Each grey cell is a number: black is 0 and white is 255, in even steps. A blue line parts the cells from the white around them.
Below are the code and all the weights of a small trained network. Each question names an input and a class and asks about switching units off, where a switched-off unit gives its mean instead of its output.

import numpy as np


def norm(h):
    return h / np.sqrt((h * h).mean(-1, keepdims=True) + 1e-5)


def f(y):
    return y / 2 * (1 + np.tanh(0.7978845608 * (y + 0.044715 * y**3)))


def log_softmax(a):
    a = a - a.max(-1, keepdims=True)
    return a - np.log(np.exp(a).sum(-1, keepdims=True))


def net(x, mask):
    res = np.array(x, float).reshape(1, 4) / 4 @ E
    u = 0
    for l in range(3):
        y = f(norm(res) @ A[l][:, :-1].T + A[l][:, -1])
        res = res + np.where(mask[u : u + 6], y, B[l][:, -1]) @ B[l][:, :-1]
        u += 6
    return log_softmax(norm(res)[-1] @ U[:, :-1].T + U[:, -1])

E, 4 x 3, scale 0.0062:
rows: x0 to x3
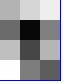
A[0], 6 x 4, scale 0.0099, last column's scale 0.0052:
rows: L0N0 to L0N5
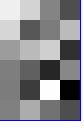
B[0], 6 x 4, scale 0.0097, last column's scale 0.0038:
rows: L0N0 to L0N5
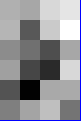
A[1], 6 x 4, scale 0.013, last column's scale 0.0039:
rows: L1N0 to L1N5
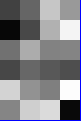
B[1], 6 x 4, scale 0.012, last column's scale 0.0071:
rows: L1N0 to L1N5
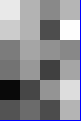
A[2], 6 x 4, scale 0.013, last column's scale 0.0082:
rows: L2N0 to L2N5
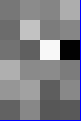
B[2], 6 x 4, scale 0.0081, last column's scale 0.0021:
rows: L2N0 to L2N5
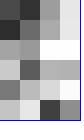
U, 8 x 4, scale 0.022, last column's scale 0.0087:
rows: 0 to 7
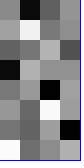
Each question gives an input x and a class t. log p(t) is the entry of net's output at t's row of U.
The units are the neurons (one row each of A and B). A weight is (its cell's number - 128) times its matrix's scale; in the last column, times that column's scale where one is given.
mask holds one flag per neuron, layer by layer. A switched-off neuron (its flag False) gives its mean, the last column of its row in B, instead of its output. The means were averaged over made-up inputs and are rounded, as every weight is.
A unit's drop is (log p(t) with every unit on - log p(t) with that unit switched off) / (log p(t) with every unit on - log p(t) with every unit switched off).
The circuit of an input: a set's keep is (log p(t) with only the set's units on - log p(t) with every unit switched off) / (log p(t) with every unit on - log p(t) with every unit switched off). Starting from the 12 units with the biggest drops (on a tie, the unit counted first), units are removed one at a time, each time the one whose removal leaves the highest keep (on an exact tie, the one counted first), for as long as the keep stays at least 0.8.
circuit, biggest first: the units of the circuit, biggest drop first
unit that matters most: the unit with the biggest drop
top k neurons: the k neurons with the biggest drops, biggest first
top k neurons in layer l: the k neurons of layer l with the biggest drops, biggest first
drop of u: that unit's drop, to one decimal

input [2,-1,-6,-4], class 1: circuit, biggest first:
L1N1
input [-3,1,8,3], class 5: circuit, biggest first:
L0N1; L1N1
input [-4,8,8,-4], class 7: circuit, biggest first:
L1N1; L1N4
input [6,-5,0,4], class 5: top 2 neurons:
L0N0; L2N2
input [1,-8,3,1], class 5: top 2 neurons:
L0N0; L1N1
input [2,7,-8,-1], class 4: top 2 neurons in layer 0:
L0N1; L0N0
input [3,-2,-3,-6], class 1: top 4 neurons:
L1N4; L1N1; L0N0; L1N0
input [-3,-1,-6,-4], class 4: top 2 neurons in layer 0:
L0N0; L0N1
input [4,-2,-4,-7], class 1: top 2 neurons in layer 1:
L1N4; L1N1
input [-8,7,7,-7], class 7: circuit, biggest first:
L1N1; L1N4
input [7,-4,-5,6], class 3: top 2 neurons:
L1N5; L1N4
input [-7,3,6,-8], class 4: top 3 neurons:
L0N1; L0N0; L1N3
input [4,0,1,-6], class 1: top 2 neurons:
L0N1; L1N1
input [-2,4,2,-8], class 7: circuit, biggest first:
L1N0
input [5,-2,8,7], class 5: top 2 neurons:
L1N4; L1N1
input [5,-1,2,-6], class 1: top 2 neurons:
L0N1; L1N1
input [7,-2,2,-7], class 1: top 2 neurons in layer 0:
L0N1; L0N3
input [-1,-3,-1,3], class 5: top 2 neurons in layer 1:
L1N3; L1N1
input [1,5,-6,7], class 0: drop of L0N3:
0.3
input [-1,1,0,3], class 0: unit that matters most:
L0N3
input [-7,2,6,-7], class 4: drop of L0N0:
0.2
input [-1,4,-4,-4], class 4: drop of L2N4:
-0.1
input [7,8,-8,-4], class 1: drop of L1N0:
-0.1
